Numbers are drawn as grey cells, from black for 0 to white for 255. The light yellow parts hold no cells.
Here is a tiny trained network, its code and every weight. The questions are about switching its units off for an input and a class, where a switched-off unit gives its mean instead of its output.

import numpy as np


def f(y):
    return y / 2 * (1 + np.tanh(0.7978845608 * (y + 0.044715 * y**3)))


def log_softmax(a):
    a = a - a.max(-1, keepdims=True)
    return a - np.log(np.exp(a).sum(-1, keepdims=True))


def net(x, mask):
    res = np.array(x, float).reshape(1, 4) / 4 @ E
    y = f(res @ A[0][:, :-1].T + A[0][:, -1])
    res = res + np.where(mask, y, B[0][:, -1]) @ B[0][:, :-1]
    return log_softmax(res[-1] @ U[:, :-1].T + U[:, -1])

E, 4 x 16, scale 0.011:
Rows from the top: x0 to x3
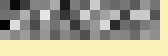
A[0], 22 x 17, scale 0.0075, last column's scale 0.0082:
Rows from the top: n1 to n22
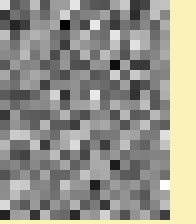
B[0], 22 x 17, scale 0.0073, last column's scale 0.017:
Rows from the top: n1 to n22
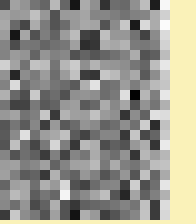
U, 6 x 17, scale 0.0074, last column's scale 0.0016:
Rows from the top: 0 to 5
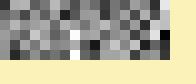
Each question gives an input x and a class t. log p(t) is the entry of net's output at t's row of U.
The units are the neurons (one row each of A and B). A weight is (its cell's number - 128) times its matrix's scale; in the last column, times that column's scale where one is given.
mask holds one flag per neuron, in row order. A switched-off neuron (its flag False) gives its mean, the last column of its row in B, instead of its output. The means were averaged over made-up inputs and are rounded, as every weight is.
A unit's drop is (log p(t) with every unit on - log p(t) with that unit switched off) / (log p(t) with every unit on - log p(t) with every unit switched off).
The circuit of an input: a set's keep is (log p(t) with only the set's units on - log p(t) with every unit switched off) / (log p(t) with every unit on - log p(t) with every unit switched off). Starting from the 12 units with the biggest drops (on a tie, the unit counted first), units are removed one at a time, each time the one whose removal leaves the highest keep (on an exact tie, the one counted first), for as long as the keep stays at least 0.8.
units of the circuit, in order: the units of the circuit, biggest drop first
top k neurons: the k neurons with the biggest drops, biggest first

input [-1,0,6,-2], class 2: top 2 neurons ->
n1, n15
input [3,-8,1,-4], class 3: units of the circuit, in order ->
n7
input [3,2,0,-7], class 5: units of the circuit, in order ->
n1, n15
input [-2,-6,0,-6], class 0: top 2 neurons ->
n1, n15
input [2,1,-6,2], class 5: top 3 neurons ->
n4, n8, n22
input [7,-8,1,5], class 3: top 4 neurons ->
n7, n12, n22, n2
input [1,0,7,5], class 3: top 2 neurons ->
n1, n7
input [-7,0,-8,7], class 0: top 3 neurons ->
n1, n15, n21
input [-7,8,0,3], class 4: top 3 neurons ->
n8, n4, n1
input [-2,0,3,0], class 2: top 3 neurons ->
n1, n15, n21
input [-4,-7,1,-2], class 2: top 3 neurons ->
n7, n12, n22
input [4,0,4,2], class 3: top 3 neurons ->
n1, n15, n21
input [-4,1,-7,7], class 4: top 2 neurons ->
n4, n8
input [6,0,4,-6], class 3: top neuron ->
n1
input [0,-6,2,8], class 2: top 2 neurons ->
n3, n10
